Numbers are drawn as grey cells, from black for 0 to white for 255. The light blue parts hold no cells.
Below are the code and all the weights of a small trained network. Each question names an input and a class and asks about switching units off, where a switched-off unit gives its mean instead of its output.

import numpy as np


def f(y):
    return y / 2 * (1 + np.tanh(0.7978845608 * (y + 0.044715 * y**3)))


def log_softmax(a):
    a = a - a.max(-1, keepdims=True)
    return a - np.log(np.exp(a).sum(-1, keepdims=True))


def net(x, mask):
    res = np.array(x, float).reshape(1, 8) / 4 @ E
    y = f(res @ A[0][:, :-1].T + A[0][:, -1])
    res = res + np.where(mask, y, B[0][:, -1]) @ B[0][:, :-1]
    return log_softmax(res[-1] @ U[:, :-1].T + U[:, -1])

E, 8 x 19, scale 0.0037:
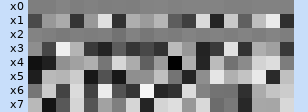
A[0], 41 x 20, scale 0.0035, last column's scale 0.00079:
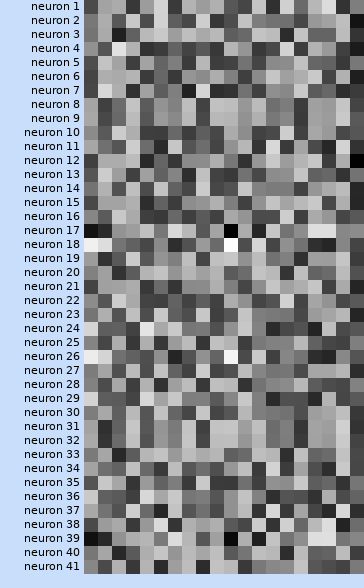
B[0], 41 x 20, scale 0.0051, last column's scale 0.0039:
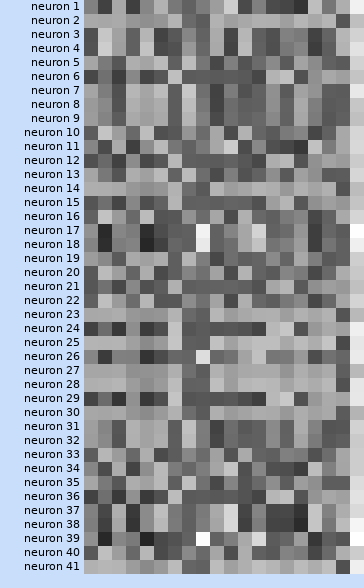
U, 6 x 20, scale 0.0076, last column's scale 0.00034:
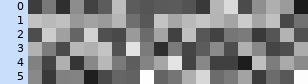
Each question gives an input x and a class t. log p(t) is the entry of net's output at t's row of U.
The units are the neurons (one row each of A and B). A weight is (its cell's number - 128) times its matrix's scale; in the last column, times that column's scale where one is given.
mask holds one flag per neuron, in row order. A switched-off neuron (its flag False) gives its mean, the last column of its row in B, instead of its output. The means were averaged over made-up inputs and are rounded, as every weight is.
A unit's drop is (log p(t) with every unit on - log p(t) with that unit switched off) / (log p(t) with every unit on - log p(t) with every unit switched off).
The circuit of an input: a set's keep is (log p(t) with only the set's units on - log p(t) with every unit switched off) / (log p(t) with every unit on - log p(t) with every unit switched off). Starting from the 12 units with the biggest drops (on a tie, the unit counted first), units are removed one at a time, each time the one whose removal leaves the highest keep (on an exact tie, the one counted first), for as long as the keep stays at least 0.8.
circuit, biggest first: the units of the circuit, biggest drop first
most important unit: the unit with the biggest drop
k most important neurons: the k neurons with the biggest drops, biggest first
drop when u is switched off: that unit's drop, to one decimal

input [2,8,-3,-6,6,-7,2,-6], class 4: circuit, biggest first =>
neuron 38
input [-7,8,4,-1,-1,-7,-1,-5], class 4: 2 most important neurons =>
neuron 38; neuron 1
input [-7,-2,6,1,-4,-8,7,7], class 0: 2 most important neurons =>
neuron 24; neuron 29
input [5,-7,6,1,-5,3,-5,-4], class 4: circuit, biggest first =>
neuron 37; neuron 11
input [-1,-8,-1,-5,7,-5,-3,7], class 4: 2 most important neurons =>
neuron 37; neuron 11
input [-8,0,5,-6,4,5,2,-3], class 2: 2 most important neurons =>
neuron 3; neuron 40
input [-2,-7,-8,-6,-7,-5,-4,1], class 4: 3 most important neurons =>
neuron 37; neuron 11; neuron 34
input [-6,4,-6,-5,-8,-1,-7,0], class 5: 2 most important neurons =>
neuron 18; neuron 26
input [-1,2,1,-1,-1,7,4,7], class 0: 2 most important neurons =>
neuron 6; neuron 12
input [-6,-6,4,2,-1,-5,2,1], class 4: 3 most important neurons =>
neuron 37; neuron 11; neuron 34
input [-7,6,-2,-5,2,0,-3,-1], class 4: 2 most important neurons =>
neuron 38; neuron 1
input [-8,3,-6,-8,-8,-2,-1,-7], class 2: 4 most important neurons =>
neuron 3; neuron 40; neuron 20; neuron 33
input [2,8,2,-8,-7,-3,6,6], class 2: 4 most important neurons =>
neuron 3; neuron 40; neuron 20; neuron 33
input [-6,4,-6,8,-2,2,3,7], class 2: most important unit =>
neuron 4
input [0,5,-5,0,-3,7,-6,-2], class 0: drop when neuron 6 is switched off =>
0.2
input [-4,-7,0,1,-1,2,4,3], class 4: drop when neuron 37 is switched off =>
0.1
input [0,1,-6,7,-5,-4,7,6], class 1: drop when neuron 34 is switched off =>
0.0
